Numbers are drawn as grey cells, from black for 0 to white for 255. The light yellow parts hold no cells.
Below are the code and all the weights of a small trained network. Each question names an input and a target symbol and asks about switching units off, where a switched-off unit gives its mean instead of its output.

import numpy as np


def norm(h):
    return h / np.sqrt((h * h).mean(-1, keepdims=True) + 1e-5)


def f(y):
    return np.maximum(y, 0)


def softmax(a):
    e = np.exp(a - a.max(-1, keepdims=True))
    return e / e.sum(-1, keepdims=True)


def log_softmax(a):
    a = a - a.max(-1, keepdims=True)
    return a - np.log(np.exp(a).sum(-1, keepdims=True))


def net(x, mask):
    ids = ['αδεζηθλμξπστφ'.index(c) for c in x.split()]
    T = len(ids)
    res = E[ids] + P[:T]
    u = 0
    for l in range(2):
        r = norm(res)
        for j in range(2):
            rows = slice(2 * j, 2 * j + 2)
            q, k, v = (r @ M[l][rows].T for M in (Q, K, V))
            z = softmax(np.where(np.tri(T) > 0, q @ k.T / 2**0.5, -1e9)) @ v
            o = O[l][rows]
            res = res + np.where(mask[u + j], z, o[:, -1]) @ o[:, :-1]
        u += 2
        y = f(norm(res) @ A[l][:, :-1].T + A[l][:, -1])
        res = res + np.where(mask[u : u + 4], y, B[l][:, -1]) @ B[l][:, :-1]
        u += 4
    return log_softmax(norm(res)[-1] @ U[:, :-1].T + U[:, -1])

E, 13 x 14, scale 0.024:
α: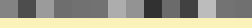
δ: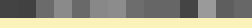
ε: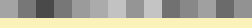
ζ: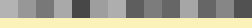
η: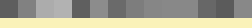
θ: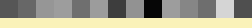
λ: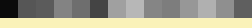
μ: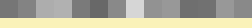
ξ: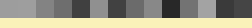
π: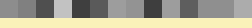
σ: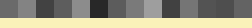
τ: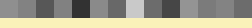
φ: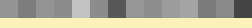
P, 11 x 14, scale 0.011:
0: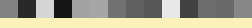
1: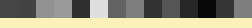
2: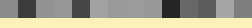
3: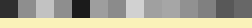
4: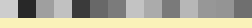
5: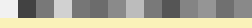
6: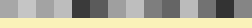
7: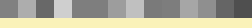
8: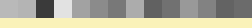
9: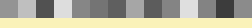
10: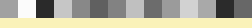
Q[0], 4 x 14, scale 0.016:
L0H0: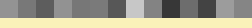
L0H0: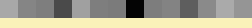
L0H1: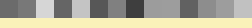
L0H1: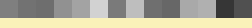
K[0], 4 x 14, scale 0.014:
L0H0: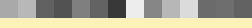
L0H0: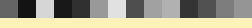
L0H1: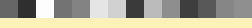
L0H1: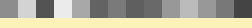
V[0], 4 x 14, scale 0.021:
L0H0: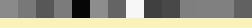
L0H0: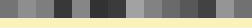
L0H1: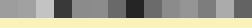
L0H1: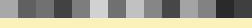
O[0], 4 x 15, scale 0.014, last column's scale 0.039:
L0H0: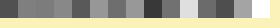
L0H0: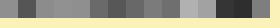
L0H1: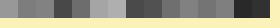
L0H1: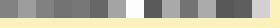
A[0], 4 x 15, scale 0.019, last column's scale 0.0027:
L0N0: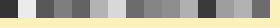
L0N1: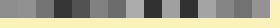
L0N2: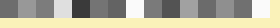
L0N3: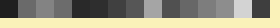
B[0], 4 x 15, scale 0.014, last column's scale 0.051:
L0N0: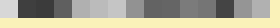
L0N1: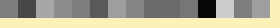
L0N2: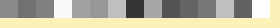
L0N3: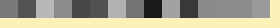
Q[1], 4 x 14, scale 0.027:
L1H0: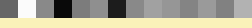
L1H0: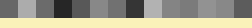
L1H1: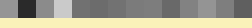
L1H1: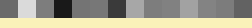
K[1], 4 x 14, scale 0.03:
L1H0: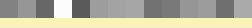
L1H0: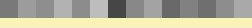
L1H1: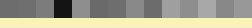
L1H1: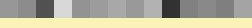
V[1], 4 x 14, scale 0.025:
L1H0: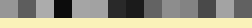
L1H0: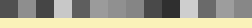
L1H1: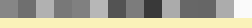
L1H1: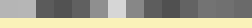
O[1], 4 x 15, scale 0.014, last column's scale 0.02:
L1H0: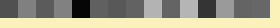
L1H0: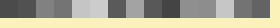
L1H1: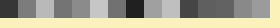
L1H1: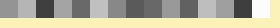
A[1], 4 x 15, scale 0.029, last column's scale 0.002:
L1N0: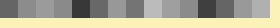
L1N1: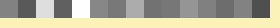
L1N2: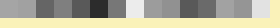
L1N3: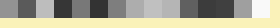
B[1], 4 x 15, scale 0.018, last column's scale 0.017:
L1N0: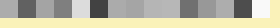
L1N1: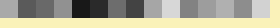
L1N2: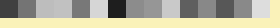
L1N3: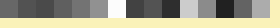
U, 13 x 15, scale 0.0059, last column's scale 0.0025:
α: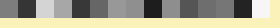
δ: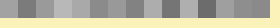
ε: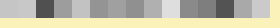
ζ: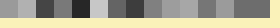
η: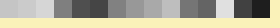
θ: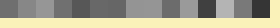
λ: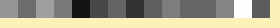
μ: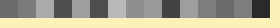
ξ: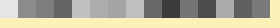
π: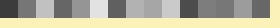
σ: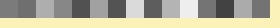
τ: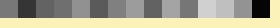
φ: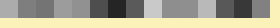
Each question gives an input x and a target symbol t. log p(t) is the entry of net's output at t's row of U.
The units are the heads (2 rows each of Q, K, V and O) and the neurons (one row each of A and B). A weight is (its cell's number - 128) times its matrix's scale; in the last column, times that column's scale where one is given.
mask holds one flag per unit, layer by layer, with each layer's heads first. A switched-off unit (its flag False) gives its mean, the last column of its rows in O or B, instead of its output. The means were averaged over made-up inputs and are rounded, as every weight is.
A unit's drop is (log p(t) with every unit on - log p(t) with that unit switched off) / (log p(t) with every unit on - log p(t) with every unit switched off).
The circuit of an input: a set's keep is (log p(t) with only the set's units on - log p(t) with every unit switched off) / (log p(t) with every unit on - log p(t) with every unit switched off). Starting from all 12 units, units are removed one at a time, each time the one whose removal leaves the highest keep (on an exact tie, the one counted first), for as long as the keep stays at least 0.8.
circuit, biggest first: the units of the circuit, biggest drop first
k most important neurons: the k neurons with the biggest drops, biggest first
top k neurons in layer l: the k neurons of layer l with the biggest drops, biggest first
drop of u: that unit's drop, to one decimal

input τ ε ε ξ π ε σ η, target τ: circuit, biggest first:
(L1H0 L1N1)
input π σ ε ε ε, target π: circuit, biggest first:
(L0H1 L1H1 L0N2)
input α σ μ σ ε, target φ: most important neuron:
(L0N0)
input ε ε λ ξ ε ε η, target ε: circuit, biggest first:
(L0H0 L1H0)
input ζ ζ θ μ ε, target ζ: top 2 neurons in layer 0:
(L0N2 L0N1)
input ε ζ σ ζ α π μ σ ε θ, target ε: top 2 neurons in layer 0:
(L0N2 L0N3)
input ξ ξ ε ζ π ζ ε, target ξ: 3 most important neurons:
(L0N0 L1N1 L1N2)
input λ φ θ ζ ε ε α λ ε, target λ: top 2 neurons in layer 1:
(L1N1 L1N0)
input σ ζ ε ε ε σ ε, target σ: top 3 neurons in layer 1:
(L1N2 L1N0 L1N1)
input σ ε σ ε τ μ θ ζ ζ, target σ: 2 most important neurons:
(L1N2 L1N0)
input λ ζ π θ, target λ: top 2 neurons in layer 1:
(L1N1 L1N0)
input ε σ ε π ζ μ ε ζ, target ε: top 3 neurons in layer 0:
(L0N2 L0N3 L0N0)
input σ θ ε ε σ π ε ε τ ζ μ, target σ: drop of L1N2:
0.2
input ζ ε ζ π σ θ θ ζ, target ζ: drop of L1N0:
0.2
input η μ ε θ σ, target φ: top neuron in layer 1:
(L1N0)
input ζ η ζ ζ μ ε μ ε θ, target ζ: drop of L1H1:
0.2
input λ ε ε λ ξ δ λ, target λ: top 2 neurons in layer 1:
(L1N1 L1N0)
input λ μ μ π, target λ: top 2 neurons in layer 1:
(L1N1 L1N0)
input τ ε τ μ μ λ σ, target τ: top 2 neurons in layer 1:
(L1N1 L1N2)
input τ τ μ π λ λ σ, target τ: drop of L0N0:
0.0
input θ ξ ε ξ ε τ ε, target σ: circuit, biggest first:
(L0H0)
